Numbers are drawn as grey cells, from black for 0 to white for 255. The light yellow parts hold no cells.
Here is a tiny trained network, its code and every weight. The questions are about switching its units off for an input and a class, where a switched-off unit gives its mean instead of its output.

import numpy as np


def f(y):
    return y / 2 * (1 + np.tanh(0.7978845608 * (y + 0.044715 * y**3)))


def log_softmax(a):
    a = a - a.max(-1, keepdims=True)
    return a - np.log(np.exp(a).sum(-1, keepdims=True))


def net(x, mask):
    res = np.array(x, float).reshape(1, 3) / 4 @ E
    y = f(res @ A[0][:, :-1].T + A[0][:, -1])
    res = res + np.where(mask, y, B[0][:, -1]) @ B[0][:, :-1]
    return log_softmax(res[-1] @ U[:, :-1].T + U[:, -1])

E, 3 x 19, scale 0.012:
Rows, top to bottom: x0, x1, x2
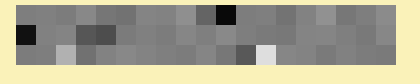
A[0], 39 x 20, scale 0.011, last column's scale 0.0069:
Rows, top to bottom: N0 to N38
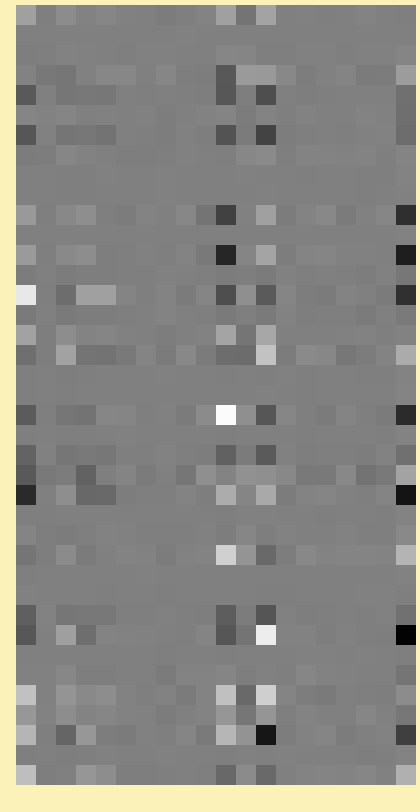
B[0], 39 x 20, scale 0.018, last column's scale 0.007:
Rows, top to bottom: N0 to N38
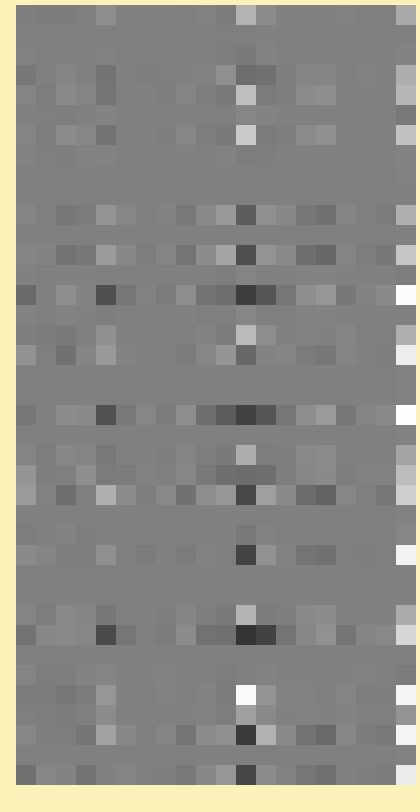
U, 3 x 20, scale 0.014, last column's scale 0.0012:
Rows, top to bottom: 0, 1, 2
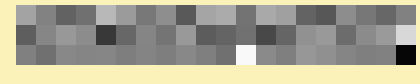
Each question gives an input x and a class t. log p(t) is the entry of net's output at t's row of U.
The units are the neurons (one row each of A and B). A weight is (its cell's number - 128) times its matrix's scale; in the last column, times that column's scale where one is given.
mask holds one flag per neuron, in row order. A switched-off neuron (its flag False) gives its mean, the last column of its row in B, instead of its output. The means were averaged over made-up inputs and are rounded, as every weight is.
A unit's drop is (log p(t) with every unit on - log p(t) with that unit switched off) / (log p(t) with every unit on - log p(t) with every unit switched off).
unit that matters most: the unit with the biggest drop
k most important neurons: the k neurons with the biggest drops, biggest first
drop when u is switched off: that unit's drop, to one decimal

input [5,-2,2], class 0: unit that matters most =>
N20
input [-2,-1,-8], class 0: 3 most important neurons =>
N36, N31, N27
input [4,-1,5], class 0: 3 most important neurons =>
N14, N20, N12
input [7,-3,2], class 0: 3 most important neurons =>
N12, N20, N10
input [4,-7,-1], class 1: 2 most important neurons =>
N14, N24
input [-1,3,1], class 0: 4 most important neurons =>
N14, N20, N31, N6
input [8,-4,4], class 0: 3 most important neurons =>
N12, N10, N20
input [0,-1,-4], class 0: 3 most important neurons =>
N20, N31, N36
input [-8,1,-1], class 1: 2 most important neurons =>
N20, N17
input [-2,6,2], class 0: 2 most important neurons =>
N24, N14
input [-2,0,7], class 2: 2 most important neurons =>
N34, N36
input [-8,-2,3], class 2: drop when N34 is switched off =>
0.2
